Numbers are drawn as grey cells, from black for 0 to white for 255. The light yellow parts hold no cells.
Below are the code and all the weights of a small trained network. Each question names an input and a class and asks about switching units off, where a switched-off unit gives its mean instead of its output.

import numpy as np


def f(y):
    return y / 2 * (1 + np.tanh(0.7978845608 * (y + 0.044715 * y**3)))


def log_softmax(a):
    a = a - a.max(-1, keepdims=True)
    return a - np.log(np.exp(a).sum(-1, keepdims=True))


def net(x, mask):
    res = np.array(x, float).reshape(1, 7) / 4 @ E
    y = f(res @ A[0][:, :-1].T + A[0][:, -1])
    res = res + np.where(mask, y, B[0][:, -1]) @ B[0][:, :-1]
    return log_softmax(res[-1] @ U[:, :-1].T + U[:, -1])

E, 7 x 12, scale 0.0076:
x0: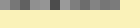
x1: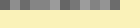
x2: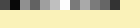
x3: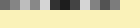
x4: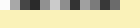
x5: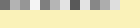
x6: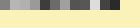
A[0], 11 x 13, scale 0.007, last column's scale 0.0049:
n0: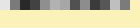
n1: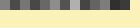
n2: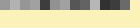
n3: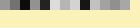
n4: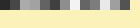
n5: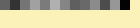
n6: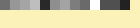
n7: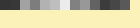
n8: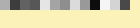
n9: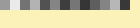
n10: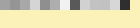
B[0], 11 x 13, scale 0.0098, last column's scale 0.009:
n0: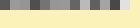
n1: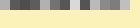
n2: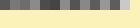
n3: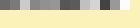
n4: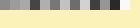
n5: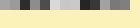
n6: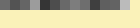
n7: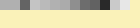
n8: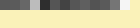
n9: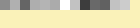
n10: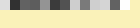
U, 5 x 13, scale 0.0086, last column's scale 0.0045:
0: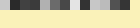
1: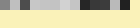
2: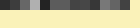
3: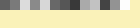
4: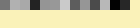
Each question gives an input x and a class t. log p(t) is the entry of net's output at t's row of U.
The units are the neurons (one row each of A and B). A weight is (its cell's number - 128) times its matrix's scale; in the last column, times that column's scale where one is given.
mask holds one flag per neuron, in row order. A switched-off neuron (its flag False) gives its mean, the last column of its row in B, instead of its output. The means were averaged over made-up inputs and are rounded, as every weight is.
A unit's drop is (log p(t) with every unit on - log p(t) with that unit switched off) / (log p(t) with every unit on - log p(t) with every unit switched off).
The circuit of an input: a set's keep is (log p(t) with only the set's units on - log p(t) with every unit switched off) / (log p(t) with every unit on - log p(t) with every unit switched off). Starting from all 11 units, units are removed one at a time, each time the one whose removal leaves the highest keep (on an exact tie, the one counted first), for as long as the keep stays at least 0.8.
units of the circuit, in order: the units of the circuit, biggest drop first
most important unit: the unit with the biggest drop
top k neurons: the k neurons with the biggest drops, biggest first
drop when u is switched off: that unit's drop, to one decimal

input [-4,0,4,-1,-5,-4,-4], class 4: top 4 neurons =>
(n4; n10; n9; n6)
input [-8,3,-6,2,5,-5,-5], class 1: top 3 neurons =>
(n10; n9; n4)
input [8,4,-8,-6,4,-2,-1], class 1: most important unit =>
n9
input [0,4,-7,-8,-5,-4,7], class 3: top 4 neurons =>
(n3; n7; n8; n4)
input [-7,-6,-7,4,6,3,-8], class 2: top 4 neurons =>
(n8; n7; n0; n4)
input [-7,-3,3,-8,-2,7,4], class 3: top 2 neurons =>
(n3; n1)
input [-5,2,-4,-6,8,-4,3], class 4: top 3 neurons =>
(n0; n2; n7)
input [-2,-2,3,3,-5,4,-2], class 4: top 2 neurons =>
(n4; n3)
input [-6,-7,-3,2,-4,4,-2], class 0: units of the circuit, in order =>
(n3; n10)
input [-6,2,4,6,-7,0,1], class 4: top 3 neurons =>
(n4; n3; n8)
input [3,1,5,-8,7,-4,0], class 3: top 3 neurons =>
(n3; n4; n7)
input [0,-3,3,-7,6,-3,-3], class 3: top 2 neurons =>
(n3; n4)
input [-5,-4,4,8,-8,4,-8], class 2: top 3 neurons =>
(n8; n3; n0)
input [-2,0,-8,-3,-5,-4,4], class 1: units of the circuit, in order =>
(n9)
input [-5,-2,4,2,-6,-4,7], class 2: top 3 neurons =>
(n6; n10; n0)
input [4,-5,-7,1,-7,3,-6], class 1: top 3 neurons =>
(n9; n0; n2)
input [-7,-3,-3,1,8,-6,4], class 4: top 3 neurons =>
(n10; n0; n2)
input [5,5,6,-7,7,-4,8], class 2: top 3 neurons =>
(n2; n6; n4)
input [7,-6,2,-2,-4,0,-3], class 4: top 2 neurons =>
(n4; n6)
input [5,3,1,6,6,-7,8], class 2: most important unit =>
n2
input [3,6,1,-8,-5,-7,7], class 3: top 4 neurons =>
(n3; n10; n8; n4)
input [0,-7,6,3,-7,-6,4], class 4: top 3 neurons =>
(n4; n10; n9)
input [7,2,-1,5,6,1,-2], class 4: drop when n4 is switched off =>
-0.1
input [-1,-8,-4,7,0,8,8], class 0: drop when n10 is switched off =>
0.9
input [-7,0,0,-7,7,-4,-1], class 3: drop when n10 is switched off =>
0.1
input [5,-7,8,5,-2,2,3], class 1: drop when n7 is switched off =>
0.3
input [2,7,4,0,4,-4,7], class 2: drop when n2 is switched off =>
0.3
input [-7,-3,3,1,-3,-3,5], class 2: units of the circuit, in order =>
(n6)
